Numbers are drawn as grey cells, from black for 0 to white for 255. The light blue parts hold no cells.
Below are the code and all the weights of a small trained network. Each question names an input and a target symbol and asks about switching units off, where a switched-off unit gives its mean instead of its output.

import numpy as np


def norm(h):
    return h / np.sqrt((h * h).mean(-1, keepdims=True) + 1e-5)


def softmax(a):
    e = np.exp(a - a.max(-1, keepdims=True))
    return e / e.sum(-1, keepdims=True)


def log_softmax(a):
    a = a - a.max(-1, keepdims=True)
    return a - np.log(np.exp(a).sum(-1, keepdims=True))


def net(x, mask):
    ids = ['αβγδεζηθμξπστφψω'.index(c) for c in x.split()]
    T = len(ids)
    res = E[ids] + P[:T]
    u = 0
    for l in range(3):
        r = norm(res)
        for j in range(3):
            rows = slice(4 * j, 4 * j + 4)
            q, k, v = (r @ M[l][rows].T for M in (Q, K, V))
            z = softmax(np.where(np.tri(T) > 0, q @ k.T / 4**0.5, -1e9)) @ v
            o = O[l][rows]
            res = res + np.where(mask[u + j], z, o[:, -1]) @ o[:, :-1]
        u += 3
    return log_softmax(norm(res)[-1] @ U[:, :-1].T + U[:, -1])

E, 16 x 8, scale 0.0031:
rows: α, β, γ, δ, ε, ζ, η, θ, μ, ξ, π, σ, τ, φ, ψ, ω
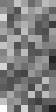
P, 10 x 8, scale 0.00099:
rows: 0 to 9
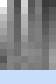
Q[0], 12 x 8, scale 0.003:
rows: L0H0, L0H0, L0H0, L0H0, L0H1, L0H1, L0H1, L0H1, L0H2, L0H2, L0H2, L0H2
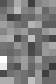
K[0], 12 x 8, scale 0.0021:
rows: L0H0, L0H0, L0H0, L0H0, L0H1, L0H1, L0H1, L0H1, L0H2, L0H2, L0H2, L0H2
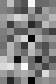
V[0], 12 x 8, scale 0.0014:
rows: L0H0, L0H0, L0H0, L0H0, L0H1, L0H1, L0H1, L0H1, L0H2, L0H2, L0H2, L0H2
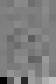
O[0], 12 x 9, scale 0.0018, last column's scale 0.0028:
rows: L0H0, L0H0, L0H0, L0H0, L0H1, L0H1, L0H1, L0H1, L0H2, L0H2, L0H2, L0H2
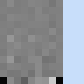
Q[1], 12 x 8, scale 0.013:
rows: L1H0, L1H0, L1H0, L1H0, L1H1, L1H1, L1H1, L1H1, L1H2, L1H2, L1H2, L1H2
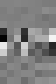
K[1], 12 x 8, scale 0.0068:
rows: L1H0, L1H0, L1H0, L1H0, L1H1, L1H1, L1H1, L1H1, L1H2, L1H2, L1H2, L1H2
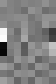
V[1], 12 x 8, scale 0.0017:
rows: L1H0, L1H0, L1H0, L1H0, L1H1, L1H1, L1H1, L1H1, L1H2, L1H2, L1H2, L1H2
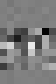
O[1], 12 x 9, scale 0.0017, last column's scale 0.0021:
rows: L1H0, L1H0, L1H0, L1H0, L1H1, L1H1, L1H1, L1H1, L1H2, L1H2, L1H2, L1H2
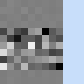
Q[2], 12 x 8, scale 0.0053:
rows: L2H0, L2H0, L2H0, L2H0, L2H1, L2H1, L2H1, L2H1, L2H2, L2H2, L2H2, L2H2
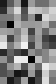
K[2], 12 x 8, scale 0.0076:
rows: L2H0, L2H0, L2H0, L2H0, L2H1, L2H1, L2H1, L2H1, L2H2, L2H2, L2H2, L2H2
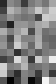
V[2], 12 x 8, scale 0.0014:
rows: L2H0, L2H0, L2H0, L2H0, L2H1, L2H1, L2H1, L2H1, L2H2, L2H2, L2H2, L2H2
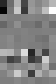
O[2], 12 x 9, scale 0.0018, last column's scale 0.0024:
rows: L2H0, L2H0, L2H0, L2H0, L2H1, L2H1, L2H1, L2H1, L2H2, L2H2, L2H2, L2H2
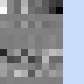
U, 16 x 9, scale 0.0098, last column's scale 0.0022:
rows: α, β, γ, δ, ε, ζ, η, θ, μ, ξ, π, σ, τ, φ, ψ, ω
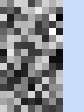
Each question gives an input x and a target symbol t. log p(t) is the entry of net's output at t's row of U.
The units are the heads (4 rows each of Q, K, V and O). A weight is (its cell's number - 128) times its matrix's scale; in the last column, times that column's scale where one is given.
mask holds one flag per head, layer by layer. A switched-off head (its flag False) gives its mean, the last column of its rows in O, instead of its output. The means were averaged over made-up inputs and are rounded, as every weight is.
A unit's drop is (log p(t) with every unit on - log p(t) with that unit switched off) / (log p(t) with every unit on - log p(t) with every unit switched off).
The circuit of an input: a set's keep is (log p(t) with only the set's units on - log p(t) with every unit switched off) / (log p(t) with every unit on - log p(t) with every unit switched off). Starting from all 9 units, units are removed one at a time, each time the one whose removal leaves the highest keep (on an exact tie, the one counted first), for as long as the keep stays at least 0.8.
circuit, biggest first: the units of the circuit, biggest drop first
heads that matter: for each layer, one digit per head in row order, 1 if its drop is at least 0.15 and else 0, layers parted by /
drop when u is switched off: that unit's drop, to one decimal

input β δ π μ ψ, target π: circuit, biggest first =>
L1H1
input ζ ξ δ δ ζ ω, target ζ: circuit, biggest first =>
L1H1, L2H2, L2H0
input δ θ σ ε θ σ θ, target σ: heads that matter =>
000 / 010 / 001
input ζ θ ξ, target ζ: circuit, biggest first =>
L1H1, L2H2
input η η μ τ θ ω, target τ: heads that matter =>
000 / 010 / 100
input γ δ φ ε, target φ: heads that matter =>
000 / 010 / 000
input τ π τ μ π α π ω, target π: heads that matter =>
000 / 010 / 100
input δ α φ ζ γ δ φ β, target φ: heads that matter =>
000 / 010 / 000
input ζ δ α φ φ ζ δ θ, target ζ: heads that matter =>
000 / 010 / 001
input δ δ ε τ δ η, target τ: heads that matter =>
000 / 010 / 000
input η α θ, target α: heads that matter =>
000 / 010 / 001
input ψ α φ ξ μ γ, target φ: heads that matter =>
000 / 010 / 000
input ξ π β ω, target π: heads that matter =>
000 / 010 / 101
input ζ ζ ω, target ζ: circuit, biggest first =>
L1H1, L2H0, L2H2
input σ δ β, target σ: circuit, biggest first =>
L1H1, L2H2
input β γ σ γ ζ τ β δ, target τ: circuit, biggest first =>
L1H1
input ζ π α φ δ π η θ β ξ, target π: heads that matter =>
000 / 010 / 000
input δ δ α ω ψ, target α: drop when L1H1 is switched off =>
0.9
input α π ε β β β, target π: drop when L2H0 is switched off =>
0.0
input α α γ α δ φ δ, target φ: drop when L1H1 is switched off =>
1.1
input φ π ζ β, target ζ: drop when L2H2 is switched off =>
0.3
